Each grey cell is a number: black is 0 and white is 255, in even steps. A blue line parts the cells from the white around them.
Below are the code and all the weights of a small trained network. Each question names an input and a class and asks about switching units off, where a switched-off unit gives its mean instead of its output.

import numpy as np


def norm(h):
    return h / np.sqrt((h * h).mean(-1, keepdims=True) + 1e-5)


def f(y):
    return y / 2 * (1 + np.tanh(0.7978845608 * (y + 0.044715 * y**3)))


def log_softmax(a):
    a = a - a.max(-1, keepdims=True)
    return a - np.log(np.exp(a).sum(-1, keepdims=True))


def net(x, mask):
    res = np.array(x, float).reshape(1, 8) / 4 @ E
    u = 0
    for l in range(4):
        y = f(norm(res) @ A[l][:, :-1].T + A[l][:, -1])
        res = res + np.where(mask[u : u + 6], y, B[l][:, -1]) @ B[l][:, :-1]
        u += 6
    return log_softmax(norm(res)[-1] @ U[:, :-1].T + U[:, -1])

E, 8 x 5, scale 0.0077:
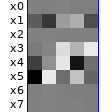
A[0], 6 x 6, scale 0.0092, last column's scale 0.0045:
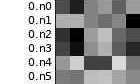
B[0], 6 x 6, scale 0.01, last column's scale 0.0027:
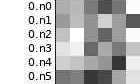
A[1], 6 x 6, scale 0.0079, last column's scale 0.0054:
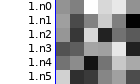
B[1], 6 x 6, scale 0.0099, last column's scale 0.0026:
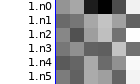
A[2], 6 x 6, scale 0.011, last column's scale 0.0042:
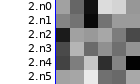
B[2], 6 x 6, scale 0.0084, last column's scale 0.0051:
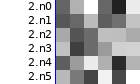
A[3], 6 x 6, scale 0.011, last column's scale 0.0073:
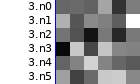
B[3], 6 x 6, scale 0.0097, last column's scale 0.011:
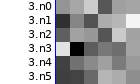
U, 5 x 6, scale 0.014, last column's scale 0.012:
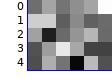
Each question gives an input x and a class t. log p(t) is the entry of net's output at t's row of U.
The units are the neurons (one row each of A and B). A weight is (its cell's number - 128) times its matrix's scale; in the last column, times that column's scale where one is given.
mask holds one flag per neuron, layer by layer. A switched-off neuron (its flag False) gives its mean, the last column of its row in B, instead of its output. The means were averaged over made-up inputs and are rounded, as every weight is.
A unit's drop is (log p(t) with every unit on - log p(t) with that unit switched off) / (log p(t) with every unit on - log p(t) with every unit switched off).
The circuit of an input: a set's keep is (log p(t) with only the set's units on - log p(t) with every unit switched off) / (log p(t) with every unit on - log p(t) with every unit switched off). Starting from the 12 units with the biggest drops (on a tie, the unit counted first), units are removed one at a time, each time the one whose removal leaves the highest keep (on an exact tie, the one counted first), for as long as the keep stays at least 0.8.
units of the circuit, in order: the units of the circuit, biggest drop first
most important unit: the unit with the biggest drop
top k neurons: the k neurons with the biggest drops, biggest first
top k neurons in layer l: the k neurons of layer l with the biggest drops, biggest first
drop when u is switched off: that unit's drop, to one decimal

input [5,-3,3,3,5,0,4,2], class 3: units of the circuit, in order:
[2.n4]
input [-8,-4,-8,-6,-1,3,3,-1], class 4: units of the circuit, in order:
[3.n2; 2.n5]
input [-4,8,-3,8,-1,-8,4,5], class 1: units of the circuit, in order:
[0.n2; 1.n0]
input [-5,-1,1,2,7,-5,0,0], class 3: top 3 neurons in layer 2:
[2.n4; 2.n3; 2.n2]
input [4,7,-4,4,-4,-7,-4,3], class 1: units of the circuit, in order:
[0.n2; 1.n0]
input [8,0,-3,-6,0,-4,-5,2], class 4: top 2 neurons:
[3.n2; 2.n3]
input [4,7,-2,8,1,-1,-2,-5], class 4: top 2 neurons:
[1.n0; 0.n5]
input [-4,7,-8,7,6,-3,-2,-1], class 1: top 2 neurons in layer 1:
[1.n0; 1.n2]
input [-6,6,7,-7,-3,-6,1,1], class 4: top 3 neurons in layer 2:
[2.n3; 2.n5; 2.n2]
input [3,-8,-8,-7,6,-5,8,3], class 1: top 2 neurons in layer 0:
[0.n4; 0.n5]
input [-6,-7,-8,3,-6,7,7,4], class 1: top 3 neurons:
[0.n4; 2.n0; 3.n1]
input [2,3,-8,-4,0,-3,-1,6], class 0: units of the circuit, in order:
[3.n1; 3.n3]
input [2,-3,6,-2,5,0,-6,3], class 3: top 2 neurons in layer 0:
[0.n3; 0.n2]
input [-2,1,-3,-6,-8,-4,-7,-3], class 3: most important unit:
2.n0
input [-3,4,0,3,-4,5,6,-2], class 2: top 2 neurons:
[1.n4; 3.n3]
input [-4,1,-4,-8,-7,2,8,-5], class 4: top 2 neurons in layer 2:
[2.n4; 2.n5]
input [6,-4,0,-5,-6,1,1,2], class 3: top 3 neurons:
[2.n0; 1.n0; 0.n0]
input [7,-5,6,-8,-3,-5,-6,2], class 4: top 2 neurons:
[3.n2; 2.n3]
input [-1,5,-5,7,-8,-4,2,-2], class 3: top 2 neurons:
[2.n0; 1.n5]
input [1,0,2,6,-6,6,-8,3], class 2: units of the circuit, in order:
[3.n3]
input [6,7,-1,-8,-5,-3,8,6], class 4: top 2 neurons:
[3.n2; 0.n4]
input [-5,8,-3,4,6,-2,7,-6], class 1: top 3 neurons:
[0.n2; 0.n3; 2.n5]
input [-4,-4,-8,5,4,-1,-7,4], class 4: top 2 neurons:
[1.n0; 0.n0]
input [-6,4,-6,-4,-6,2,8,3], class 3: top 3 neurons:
[2.n0; 1.n0; 0.n4]
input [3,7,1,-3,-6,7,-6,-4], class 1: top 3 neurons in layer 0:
[0.n3; 0.n2; 0.n0]
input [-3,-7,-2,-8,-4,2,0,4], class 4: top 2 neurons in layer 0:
[0.n2; 0.n3]
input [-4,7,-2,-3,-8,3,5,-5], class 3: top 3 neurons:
[2.n0; 0.n4; 1.n0]
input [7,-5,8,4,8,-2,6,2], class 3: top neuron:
[2.n4]
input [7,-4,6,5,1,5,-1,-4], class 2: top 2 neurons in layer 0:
[0.n5; 0.n2]
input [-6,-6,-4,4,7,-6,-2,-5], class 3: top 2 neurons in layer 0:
[0.n3; 0.n2]
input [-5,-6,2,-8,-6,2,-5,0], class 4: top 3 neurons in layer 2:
[2.n5; 2.n4; 2.n1]
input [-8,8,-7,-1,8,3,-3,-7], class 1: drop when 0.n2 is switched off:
0.4
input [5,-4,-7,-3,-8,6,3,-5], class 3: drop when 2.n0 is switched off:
1.4
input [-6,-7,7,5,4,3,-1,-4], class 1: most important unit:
0.n4
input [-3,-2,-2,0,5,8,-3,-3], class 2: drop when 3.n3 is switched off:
0.2
